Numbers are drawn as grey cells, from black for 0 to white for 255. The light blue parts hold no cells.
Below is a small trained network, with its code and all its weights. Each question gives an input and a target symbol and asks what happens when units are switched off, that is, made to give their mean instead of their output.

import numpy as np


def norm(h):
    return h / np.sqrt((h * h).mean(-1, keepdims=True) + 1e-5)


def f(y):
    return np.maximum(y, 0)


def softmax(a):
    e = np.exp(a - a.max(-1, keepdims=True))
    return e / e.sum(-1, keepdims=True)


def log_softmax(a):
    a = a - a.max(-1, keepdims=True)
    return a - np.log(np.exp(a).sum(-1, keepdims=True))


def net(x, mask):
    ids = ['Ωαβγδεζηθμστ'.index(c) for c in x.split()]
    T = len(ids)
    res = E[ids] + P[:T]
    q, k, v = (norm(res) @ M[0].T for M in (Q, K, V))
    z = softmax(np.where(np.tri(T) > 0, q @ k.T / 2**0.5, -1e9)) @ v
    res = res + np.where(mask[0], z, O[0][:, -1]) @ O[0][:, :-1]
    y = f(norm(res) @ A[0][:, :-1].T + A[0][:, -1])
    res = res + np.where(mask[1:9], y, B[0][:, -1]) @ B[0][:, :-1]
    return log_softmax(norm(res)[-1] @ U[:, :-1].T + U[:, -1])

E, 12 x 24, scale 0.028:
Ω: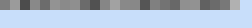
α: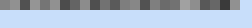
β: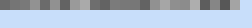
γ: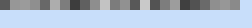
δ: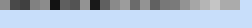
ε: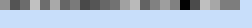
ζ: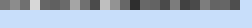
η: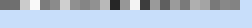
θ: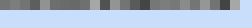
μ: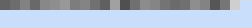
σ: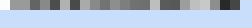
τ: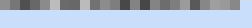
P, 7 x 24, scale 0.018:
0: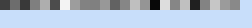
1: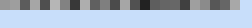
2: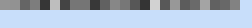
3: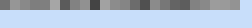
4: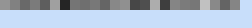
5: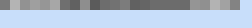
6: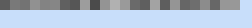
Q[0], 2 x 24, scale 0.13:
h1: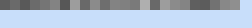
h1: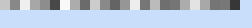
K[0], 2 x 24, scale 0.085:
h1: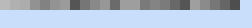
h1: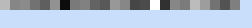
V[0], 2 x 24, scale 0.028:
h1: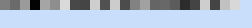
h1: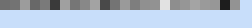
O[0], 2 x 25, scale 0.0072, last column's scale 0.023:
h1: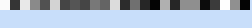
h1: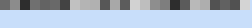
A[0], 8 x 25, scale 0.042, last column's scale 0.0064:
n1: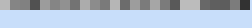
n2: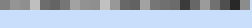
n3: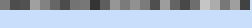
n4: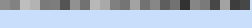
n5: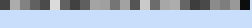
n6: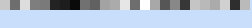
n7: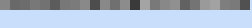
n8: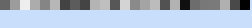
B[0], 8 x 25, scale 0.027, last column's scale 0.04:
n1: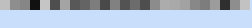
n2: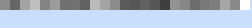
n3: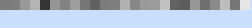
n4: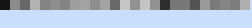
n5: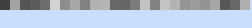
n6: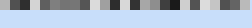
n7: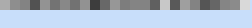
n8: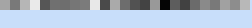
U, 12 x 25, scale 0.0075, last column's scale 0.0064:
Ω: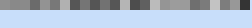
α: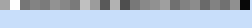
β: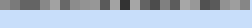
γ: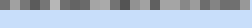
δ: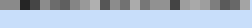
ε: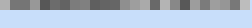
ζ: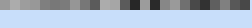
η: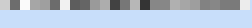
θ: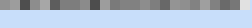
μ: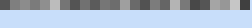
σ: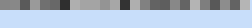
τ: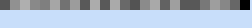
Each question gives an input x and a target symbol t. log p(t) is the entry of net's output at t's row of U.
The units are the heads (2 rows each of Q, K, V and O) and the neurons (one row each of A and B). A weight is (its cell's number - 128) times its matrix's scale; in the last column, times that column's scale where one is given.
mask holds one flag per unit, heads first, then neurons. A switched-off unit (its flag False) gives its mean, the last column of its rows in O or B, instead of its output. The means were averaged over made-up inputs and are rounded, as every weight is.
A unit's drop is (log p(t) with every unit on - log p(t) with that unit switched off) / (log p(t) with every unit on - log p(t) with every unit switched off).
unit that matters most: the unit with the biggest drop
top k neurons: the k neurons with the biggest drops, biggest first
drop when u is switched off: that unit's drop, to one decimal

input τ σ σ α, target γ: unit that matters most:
h1
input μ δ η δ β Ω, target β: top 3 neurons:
(n1, n6, n2)
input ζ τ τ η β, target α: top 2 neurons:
(n7, n2)
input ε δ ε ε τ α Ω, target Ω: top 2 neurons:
(n1, n2)
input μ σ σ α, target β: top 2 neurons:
(n1, n6)
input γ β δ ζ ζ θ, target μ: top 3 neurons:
(n4, n7, n6)
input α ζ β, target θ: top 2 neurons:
(n8, n3)
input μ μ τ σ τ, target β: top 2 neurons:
(n1, n6)
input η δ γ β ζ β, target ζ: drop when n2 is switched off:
0.1
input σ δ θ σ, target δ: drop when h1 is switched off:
0.5
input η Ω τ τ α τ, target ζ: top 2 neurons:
(n6, n1)
